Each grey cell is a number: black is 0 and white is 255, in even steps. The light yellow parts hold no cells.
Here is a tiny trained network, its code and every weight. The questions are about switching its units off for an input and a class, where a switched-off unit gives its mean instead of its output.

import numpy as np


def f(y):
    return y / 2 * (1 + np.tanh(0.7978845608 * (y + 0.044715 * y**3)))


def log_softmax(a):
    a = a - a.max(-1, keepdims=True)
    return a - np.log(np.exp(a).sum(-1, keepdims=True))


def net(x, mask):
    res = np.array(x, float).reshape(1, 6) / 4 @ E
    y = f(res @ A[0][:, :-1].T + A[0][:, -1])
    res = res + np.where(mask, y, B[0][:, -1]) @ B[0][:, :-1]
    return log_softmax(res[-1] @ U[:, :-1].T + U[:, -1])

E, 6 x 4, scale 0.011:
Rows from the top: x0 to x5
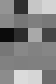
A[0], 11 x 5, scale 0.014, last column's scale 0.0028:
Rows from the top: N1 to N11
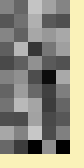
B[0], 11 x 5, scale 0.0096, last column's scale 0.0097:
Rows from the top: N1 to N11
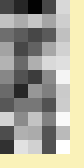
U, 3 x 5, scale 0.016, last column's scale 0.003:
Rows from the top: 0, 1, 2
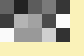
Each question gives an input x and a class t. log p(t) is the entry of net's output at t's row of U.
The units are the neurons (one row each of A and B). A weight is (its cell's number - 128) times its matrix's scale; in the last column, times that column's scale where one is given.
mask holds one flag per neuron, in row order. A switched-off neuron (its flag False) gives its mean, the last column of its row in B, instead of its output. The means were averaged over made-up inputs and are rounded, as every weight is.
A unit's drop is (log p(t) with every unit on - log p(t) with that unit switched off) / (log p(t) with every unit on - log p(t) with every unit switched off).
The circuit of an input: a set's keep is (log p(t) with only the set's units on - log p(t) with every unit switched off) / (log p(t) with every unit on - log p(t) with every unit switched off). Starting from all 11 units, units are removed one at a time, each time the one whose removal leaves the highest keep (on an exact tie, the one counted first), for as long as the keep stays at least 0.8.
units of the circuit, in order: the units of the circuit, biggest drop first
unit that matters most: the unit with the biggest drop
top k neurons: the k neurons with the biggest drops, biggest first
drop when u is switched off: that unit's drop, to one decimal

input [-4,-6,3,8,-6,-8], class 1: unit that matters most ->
N11
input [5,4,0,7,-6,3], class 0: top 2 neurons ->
(N11; N1)
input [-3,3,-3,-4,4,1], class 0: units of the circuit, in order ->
(N9; N11)
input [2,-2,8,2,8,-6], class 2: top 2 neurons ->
(N5; N9)
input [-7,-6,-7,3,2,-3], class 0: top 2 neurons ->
(N9; N2)
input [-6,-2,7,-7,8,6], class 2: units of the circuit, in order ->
(N2; N5)
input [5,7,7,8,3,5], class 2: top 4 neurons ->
(N2; N9; N5; N11)
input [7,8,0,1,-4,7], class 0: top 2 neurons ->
(N1; N11)
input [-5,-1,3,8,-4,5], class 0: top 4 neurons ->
(N11; N6; N7; N4)
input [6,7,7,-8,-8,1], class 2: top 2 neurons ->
(N9; N2)
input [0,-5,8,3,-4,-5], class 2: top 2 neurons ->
(N5; N9)
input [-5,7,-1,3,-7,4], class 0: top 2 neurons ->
(N11; N6)
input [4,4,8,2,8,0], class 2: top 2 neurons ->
(N9; N2)
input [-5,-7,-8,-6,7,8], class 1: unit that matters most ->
N8
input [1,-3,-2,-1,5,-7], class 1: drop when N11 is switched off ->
0.2
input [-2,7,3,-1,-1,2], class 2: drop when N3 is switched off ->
0.1
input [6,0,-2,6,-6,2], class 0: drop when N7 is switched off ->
0.0
